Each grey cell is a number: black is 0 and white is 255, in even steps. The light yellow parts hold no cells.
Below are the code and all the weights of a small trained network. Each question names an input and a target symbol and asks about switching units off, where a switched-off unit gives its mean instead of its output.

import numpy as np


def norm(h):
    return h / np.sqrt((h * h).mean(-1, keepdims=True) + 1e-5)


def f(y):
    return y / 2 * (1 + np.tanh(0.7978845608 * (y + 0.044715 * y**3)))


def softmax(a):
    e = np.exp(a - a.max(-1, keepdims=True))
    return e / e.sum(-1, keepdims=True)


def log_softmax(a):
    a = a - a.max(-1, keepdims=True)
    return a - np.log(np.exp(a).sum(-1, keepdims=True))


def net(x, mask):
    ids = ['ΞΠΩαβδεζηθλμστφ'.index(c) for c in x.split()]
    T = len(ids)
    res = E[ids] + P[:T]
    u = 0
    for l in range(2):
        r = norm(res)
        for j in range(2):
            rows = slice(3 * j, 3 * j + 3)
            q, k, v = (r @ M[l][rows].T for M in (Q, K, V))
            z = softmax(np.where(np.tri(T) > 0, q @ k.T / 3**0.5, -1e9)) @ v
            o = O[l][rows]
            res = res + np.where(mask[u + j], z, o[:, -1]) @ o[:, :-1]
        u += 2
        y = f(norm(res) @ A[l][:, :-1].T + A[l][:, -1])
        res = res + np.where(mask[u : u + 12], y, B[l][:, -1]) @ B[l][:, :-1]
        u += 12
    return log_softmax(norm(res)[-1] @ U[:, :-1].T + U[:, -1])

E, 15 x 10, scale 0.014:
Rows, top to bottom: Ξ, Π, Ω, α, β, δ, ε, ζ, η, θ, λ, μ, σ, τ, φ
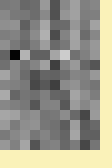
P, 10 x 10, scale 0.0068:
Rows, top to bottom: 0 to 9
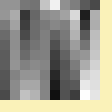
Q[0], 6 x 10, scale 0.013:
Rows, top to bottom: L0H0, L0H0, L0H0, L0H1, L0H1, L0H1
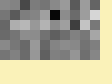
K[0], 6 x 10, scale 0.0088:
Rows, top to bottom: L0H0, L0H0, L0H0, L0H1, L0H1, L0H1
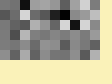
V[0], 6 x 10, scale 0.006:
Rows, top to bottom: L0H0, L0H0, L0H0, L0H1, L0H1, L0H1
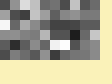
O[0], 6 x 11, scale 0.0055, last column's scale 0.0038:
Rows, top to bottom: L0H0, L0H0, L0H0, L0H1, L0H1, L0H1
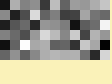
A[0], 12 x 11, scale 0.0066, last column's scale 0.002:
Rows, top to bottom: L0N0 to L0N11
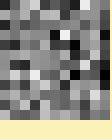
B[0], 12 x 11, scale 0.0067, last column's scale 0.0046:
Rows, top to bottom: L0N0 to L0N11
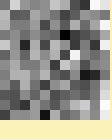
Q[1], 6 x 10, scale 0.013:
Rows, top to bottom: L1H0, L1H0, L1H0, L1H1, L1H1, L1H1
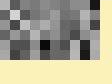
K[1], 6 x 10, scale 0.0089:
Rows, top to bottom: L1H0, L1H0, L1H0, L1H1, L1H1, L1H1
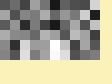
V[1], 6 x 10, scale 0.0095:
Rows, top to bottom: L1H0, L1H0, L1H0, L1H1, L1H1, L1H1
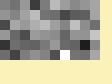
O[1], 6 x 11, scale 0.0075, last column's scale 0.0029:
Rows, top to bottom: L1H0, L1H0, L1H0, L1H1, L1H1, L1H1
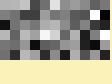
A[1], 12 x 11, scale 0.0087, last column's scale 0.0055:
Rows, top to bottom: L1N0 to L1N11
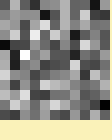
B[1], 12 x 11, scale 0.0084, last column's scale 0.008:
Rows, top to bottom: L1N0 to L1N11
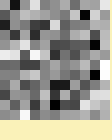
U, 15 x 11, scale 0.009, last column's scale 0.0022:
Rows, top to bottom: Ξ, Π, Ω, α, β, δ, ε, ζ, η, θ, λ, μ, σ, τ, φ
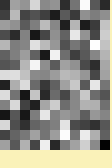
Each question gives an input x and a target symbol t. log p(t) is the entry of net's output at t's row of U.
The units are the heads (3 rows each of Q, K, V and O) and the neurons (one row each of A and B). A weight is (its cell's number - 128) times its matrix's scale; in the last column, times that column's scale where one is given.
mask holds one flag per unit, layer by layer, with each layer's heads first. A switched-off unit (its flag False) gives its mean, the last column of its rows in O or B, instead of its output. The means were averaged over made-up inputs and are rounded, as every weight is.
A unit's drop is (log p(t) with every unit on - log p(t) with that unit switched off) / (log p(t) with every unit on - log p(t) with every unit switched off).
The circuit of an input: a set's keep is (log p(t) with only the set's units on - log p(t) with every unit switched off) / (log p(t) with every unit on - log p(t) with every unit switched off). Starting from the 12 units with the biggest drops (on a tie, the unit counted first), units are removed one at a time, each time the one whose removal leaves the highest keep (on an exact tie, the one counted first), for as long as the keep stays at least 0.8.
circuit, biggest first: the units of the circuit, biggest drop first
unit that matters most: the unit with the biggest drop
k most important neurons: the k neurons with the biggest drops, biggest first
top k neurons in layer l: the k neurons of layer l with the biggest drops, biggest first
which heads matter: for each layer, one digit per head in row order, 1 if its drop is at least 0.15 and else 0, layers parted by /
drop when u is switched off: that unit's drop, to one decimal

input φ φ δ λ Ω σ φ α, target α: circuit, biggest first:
L1H1
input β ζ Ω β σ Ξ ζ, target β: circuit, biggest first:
L1H1, L0H0
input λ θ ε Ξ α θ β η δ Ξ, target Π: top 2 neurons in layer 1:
L1N9, L1N0
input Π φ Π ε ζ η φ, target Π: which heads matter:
11 / 11
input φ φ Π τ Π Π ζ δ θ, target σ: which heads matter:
10 / 00
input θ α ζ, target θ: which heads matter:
11 / 01
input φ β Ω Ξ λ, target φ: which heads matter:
10 / 10
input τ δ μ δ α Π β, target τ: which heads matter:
01 / 01
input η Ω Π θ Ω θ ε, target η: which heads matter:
01 / 11
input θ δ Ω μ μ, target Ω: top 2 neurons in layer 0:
L0N7, L0N5
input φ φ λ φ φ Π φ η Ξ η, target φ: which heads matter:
11 / 11
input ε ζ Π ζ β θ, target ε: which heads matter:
01 / 11
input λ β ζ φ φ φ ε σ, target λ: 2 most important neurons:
L0N1, L1N2
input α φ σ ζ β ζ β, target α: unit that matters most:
L0H1
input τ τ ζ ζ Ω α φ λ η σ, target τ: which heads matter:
00 / 01
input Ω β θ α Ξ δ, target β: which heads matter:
11 / 01
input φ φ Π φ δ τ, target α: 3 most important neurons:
L0N10, L1N6, L0N11
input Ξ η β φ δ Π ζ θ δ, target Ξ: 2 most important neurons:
L0N0, L0N2
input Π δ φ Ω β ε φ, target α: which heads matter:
00 / 01
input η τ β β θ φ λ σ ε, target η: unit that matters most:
L1N1
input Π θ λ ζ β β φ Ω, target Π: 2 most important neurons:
L0N10, L1N4
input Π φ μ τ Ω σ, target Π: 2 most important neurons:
L0N10, L0N3
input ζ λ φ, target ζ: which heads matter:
10 / 10
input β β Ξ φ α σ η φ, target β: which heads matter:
11 / 01
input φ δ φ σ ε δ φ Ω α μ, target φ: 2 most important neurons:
L0N0, L1N10
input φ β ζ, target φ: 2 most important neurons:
L0N10, L1N10
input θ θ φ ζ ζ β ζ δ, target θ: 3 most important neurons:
L1N5, L0N4, L1N6
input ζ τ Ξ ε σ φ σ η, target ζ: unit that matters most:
L1H0
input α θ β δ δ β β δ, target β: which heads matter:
10 / 01
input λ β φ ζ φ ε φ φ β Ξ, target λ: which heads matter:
11 / 01
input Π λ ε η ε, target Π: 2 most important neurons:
L0N3, L1N4
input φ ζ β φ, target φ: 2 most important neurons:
L1N10, L0N10
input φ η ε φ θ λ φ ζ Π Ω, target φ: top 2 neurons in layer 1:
L1N10, L1N0
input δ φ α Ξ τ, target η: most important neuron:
L1N11
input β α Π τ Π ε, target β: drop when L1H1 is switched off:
1.2
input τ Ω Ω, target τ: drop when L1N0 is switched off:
0.3
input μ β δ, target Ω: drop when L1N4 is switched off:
-0.1
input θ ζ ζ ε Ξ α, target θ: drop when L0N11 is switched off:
0.0
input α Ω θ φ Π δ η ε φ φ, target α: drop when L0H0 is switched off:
0.1
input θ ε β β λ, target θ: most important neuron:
L0N6
